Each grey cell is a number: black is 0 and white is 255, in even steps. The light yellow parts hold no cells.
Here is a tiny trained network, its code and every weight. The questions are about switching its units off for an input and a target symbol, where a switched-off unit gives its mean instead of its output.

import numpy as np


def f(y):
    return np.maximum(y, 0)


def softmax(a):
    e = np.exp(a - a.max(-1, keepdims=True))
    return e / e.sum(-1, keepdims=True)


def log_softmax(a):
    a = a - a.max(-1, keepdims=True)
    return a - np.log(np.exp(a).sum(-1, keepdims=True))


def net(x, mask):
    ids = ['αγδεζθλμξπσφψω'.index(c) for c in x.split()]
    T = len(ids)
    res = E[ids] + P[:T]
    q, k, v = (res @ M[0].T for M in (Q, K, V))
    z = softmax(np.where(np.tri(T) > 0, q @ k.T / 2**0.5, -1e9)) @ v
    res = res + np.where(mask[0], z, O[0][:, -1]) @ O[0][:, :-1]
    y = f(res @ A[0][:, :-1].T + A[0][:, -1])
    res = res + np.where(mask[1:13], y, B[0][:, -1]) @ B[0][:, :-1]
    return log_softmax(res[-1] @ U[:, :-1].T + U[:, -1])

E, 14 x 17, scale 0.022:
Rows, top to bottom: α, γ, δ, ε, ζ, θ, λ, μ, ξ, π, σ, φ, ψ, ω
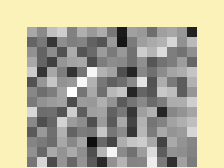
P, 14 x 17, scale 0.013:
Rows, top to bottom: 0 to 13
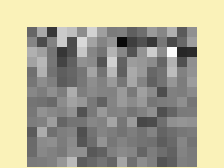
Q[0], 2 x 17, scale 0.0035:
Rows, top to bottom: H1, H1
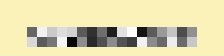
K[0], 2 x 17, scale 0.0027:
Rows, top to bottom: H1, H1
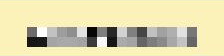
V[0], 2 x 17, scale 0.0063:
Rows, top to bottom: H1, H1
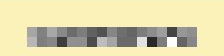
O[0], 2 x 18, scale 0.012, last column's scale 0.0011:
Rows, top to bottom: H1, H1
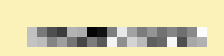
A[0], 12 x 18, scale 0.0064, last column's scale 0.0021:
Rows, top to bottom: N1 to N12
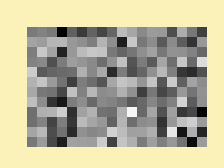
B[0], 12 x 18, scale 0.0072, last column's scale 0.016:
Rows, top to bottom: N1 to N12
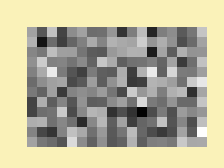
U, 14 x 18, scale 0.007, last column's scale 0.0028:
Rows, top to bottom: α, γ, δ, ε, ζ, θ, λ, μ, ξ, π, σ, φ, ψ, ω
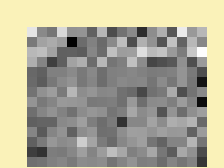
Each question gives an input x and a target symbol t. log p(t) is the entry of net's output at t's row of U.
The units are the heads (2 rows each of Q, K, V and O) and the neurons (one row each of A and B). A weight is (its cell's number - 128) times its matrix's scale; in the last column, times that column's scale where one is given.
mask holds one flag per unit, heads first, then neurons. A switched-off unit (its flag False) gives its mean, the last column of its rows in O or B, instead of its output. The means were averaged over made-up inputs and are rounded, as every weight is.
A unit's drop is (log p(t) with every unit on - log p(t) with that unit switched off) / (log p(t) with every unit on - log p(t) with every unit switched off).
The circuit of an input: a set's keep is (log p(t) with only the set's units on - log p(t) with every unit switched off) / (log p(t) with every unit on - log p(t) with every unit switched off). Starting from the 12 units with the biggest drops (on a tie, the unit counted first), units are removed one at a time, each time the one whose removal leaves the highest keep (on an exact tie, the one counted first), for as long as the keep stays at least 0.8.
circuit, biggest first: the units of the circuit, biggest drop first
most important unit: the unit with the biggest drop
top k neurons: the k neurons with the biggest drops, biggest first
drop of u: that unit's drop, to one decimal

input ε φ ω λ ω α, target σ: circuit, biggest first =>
(N2, N4)
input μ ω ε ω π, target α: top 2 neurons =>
(N11, N8)
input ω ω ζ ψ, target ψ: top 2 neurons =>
(N11, N6)
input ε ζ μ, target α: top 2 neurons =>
(N11, N6)
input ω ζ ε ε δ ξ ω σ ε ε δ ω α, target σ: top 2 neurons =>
(N2, N11)
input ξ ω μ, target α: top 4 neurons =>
(N11, N9, N6, N8)
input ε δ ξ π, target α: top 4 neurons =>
(N11, N6, N8, N1)
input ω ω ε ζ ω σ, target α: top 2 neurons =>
(N11, N8)
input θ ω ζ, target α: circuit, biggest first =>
(N11, N6, H1, N9)
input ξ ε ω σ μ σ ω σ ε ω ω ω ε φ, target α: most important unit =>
N8
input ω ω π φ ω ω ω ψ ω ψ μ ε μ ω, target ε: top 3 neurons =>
(N6, N1, N12)
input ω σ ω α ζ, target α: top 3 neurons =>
(N11, N6, N8)
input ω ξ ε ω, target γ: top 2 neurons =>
(N6, N12)
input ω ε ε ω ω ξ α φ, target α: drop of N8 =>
0.3
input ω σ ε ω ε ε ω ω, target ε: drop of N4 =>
0.1
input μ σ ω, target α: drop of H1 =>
0.2
